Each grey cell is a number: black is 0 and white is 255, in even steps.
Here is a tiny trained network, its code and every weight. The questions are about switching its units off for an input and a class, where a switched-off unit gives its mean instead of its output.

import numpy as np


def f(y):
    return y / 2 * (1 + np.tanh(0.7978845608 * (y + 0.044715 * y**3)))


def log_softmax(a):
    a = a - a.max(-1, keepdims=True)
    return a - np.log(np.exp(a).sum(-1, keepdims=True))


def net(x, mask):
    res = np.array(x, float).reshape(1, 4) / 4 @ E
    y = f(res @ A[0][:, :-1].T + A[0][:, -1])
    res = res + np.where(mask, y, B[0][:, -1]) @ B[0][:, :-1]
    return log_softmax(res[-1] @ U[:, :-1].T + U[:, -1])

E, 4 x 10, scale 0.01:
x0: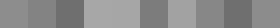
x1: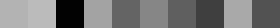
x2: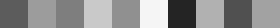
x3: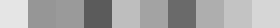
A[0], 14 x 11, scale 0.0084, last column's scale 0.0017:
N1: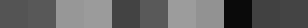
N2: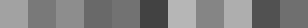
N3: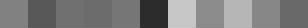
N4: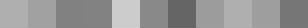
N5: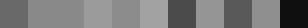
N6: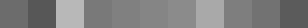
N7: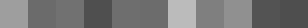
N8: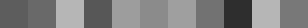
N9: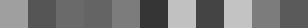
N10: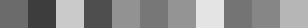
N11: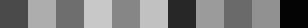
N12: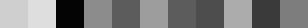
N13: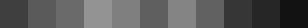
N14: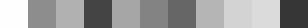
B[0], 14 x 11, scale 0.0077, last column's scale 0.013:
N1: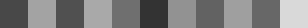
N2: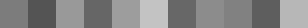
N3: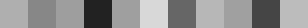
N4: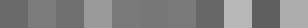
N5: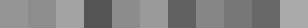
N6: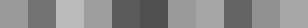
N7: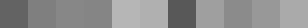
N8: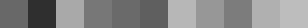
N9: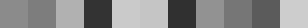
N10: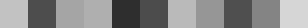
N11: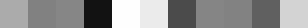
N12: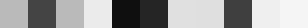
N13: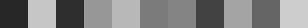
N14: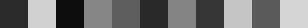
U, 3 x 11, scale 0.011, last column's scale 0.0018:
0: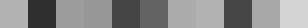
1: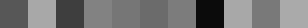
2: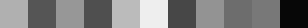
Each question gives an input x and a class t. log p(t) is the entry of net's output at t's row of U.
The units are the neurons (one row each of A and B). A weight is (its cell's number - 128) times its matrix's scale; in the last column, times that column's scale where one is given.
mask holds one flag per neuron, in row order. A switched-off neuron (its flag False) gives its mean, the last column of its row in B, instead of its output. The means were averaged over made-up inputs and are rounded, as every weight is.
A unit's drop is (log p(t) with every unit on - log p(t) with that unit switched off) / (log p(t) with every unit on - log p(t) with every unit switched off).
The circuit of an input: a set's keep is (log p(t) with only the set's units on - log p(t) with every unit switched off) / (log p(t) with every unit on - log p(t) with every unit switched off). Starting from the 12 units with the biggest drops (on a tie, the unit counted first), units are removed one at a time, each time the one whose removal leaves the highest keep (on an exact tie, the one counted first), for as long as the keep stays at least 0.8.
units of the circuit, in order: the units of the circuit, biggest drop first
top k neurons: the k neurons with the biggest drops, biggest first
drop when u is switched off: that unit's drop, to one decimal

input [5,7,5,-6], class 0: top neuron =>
N12
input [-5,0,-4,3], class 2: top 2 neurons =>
N1, N13
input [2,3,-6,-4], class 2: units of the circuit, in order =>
N9, N3
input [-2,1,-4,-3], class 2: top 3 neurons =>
N14, N9, N3
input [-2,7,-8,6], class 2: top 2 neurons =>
N9, N3
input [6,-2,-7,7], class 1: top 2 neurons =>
N14, N11
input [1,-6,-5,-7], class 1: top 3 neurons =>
N13, N12, N1
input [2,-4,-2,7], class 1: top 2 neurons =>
N14, N12
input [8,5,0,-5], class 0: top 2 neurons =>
N12, N14
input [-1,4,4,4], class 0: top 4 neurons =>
N12, N13, N1, N9
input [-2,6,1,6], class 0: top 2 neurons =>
N12, N13
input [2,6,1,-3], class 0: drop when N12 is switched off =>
1.0
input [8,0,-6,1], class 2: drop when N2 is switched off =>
0.0
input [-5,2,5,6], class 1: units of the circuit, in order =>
N14
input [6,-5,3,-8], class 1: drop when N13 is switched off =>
0.3
